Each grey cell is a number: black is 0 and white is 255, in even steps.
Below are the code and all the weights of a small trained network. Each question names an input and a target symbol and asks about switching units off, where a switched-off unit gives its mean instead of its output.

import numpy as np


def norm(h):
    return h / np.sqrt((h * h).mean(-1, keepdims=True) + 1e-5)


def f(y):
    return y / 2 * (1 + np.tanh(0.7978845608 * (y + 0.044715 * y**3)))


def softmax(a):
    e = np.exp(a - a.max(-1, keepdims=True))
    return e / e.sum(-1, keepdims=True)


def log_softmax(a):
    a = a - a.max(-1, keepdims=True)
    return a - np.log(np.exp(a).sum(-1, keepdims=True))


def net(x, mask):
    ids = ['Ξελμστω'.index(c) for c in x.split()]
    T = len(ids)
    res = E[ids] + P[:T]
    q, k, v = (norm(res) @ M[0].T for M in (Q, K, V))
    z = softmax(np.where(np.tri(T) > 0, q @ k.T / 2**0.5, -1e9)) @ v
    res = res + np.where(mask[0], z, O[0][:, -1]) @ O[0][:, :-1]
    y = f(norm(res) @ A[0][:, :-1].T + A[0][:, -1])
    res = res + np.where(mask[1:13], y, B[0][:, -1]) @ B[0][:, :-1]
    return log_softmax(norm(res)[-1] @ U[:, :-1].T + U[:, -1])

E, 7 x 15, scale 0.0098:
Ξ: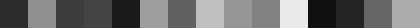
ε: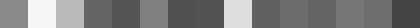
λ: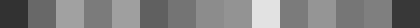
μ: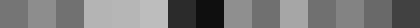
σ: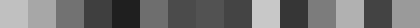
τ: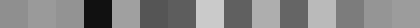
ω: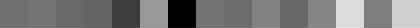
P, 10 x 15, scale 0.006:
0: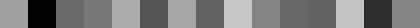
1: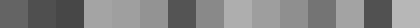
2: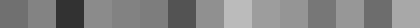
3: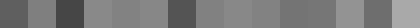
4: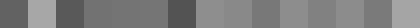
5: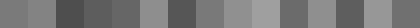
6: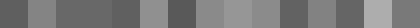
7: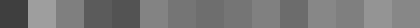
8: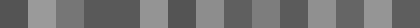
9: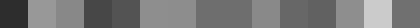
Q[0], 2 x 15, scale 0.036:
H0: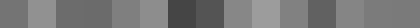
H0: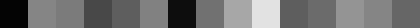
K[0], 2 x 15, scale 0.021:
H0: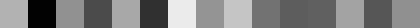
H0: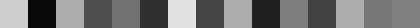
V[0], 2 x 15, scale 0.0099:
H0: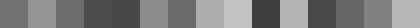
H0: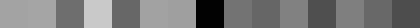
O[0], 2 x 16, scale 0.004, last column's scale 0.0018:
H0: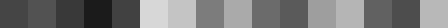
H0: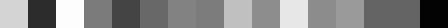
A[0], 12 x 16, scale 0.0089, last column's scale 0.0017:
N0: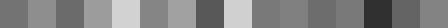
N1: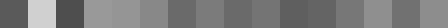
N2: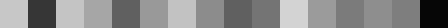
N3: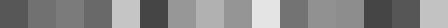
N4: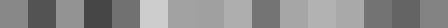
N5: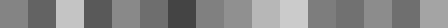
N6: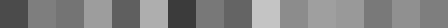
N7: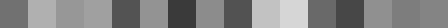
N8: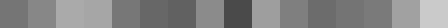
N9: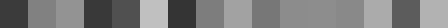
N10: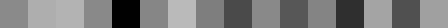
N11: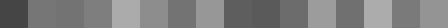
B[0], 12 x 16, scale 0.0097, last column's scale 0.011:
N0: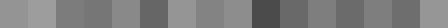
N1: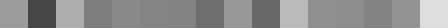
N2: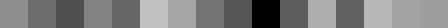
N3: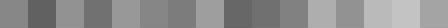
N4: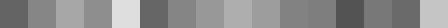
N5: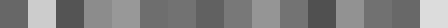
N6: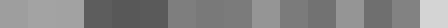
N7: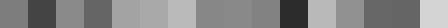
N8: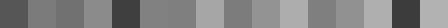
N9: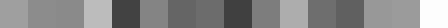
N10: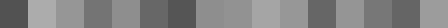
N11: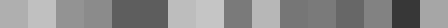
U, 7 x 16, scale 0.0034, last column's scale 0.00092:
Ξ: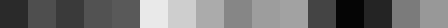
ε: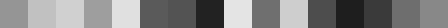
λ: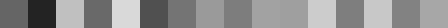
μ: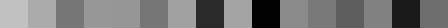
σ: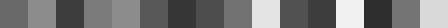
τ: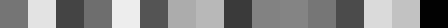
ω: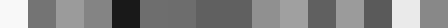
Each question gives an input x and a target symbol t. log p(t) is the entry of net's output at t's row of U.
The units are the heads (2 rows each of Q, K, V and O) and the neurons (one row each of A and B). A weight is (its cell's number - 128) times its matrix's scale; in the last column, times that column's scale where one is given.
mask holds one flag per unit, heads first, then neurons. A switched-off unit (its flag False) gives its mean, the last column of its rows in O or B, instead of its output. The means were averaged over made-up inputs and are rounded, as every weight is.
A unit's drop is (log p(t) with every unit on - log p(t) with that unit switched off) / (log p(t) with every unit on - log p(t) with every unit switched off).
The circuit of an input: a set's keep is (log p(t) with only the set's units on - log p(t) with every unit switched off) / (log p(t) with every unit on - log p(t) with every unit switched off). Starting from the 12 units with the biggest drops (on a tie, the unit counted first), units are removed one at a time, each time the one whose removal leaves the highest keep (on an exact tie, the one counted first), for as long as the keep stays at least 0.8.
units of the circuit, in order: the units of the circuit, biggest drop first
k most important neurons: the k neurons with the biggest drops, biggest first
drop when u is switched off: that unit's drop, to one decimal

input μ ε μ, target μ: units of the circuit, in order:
N2; H0; N5; N7
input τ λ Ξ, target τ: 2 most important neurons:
N11; N8
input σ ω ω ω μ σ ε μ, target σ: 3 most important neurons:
N5; N2; N4
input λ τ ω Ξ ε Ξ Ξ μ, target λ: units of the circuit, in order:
H0; N7; N5
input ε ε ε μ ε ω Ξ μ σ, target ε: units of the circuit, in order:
H0; N4; N10
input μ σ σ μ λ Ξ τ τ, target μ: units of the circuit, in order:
H0; N2; N5
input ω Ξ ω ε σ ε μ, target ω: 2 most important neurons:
N4; N9
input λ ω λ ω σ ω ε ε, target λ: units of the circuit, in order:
H0; N7; N5; N1
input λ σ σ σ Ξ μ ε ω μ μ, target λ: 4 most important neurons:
N7; N1; N5; N9
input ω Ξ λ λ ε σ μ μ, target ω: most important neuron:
N4
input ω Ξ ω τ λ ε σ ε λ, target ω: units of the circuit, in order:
N9; N4
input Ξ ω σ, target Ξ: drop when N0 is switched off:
0.0
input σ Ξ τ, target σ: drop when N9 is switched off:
0.2
